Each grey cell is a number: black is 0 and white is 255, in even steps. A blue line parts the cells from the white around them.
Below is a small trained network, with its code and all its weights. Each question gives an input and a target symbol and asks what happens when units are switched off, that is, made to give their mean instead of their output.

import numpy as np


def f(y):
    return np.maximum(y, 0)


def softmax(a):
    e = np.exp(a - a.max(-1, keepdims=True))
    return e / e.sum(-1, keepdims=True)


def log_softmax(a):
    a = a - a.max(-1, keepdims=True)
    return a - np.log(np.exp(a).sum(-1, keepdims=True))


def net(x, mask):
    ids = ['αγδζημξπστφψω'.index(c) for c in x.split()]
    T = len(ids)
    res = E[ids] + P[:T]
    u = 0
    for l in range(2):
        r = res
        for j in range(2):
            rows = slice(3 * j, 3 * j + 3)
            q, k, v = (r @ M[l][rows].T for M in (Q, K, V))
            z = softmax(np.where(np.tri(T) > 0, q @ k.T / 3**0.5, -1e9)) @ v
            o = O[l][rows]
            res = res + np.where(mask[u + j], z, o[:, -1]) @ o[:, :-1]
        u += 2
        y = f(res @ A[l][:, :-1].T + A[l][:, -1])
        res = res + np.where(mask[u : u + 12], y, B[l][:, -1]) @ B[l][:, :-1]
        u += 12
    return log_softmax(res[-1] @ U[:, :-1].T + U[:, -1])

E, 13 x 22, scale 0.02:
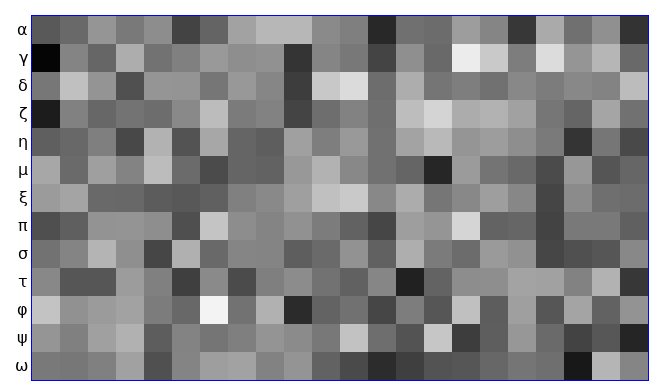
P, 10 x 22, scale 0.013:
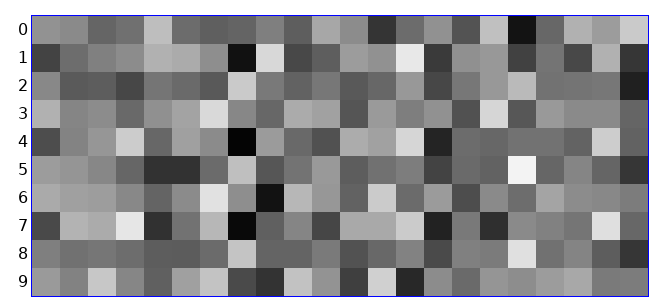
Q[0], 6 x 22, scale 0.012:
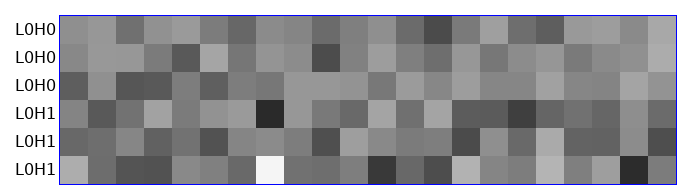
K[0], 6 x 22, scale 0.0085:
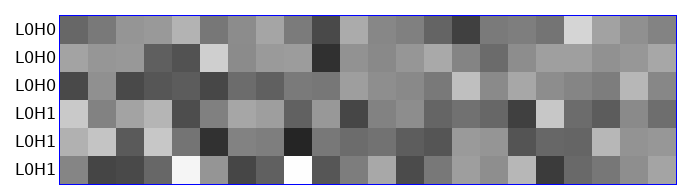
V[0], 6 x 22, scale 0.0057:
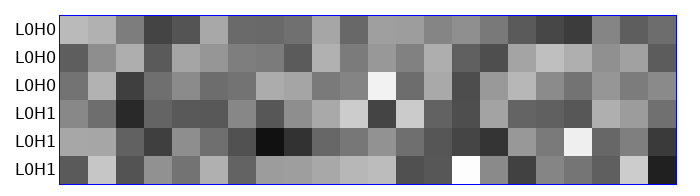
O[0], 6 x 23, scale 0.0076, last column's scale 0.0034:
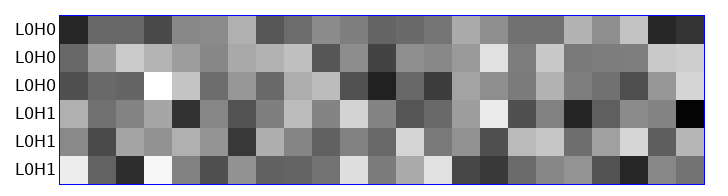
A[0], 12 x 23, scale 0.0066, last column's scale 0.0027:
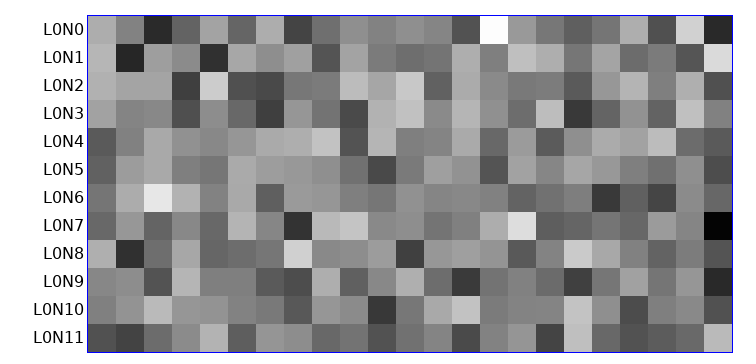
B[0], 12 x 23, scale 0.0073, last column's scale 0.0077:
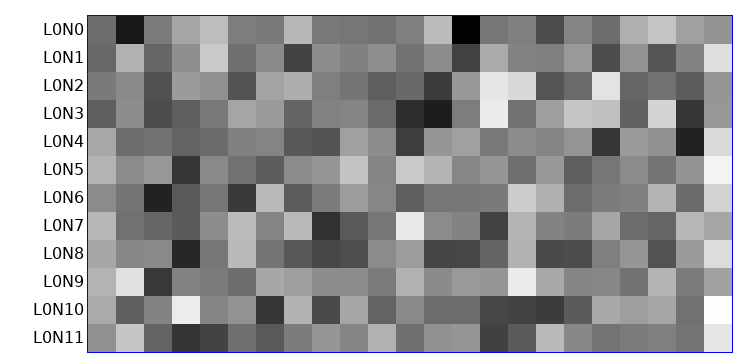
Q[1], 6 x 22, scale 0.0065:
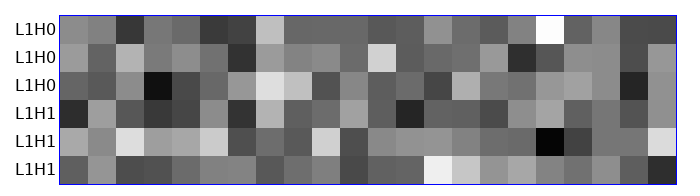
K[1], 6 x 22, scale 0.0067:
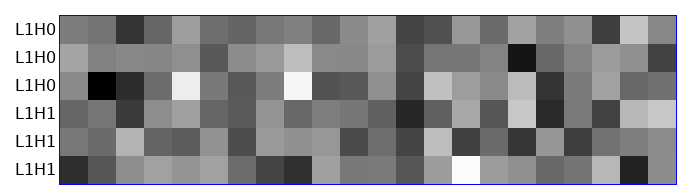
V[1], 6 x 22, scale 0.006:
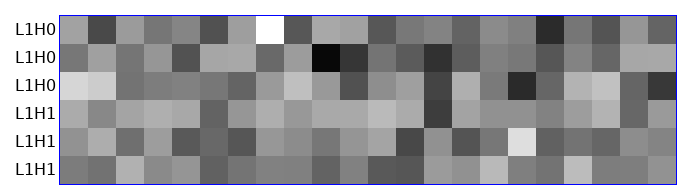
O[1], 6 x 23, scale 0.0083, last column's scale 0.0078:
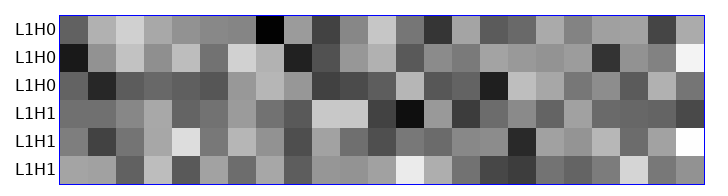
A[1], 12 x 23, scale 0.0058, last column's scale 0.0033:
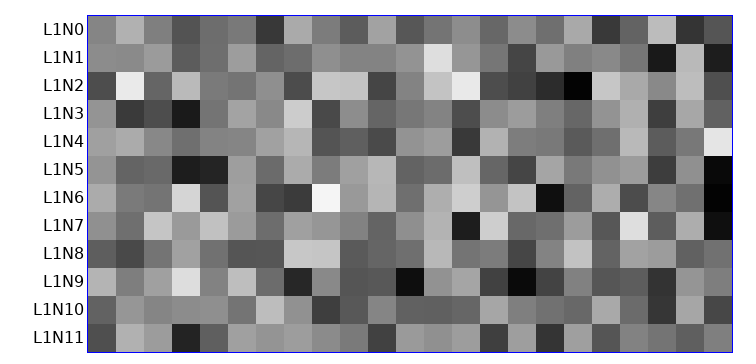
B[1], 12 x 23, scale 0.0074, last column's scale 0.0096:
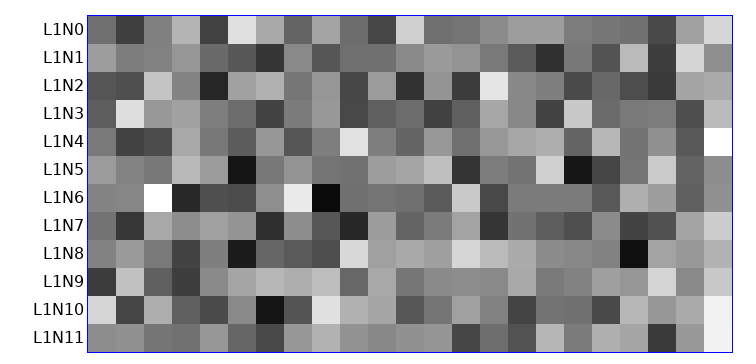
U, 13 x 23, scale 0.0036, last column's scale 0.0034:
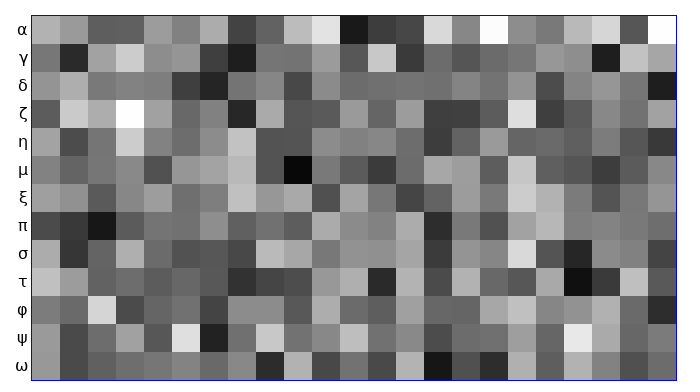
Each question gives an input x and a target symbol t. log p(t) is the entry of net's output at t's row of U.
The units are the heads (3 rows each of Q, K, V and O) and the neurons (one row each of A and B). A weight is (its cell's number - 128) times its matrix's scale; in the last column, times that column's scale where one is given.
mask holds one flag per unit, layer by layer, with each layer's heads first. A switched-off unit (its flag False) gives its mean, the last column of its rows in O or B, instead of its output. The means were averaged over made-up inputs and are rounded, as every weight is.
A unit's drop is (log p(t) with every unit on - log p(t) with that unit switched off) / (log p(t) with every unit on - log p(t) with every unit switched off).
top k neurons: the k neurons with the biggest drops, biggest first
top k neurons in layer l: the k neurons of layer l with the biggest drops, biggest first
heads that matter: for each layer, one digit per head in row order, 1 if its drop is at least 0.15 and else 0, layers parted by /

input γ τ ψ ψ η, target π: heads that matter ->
01 / 10
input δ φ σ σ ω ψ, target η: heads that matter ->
10 / 11
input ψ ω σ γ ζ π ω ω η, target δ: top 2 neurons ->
[L0N8; L1N3]
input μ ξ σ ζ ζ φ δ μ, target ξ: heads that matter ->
01 / 00
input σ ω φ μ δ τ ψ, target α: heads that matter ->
10 / 01
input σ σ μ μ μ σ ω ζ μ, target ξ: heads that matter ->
01 / 11
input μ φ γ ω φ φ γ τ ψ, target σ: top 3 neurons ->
[L1N8; L0N2; L1N0]
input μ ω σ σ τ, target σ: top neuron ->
[L1N8]
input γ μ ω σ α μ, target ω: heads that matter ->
10 / 11
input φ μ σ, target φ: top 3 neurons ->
[L1N10; L0N0; L0N9]
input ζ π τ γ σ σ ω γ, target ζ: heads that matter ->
00 / 10
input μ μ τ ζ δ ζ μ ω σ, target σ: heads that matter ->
01 / 10
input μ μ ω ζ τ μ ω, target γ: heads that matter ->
00 / 01
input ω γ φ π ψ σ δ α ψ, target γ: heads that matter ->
10 / 11
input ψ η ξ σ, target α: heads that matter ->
10 / 00
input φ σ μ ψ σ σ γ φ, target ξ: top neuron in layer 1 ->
[L1N11]
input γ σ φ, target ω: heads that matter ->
10 / 11
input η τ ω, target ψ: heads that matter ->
00 / 11
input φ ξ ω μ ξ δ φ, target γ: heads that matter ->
11 / 10
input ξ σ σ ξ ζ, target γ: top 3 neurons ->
[L0N10; L1N2; L0N5]
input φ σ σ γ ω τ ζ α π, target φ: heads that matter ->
11 / 10
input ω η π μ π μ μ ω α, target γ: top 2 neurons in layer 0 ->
[L0N1; L0N8]
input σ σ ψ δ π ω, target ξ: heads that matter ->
01 / 01
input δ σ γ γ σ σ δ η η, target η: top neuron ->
[L1N5]
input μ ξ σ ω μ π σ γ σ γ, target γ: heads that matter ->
10 / 00
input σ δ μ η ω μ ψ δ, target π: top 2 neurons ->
[L1N9; L0N4]
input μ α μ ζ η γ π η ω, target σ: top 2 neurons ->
[L1N8; L0N2]
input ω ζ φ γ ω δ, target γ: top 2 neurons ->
[L1N7; L0N8]
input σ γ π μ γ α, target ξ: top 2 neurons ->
[L1N11; L0N3]
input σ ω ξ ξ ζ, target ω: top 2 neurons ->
[L1N6; L0N7]
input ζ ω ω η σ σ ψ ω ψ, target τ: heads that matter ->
01 / 10
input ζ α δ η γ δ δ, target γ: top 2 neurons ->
[L1N7; L0N0]
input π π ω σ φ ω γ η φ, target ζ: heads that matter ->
01 / 11
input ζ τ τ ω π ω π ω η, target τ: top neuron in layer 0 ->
[L0N0]
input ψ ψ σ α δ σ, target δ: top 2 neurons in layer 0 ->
[L0N8; L0N3]
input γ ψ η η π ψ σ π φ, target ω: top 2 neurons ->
[L0N9; L1N10]
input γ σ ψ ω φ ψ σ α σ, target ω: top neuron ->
[L0N9]
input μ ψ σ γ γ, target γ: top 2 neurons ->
[L1N2; L0N5]
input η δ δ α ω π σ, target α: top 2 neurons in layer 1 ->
[L1N7; L1N0]
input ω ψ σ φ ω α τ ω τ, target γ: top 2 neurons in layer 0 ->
[L0N8; L0N1]
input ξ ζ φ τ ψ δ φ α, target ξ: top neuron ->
[L0N7]
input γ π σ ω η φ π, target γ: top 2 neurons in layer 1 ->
[L1N7; L1N9]
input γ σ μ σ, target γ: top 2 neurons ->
[L1N7; L0N10]
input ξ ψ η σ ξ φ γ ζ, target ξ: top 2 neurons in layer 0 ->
[L0N7; L0N5]
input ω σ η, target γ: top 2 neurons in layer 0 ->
[L0N8; L0N1]
